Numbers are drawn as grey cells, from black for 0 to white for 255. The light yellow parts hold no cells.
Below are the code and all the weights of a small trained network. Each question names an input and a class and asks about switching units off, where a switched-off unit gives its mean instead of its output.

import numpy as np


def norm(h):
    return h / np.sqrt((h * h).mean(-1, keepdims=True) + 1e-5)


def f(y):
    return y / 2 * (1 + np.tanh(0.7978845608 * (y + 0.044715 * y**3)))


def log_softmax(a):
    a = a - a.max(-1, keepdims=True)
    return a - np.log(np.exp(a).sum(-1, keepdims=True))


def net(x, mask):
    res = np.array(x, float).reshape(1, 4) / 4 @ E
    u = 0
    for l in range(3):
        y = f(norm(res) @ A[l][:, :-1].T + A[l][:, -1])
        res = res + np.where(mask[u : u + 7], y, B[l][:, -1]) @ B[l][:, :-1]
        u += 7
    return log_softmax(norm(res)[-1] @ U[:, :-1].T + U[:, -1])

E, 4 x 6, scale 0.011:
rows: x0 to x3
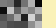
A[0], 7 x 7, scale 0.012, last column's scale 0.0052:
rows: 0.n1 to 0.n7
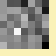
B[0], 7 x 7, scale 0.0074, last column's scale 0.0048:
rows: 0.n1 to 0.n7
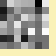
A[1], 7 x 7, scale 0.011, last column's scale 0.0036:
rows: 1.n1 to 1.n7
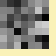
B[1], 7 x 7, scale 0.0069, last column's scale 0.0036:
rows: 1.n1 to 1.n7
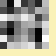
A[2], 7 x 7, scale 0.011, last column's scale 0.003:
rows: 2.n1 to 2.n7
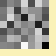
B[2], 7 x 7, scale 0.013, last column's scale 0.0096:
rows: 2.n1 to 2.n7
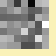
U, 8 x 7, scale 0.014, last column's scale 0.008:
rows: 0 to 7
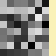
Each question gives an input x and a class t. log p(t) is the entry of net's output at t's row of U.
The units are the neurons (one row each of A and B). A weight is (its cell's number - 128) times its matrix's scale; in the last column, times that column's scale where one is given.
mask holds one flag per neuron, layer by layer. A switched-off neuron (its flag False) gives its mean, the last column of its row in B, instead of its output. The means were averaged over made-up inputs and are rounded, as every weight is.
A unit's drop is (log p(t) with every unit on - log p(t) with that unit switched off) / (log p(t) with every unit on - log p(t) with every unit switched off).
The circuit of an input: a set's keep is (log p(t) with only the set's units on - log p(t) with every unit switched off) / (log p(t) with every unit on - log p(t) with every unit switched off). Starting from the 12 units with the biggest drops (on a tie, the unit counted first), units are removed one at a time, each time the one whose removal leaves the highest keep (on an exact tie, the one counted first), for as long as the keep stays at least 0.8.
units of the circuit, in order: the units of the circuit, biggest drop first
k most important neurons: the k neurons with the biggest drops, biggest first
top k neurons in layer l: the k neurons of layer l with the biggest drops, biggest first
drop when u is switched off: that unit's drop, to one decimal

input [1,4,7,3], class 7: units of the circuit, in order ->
[0.n5, 2.n4]
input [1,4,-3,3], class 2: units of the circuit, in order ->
[0.n1, 1.n5, 1.n2]
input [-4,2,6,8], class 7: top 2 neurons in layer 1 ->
[1.n5, 1.n1]
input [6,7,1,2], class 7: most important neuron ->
[1.n6]
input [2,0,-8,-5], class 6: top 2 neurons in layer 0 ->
[0.n3, 0.n5]
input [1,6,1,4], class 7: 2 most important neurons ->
[1.n1, 1.n5]
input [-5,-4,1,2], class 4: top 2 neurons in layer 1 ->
[1.n6, 1.n5]
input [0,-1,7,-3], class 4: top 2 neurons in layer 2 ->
[2.n3, 2.n5]
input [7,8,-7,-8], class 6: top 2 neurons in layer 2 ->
[2.n4, 2.n1]
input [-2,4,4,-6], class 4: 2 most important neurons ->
[2.n1, 0.n5]
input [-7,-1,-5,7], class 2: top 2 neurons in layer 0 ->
[0.n1, 0.n4]
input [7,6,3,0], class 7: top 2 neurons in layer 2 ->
[2.n4, 2.n3]
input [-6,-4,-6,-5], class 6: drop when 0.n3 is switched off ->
0.1
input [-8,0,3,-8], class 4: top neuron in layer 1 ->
[1.n6]
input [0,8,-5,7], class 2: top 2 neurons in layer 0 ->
[0.n1, 0.n3]
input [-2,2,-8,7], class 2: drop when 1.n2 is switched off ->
0.3
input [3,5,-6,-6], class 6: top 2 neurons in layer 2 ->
[2.n1, 2.n4]
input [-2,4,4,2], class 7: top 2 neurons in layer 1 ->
[1.n1, 1.n5]
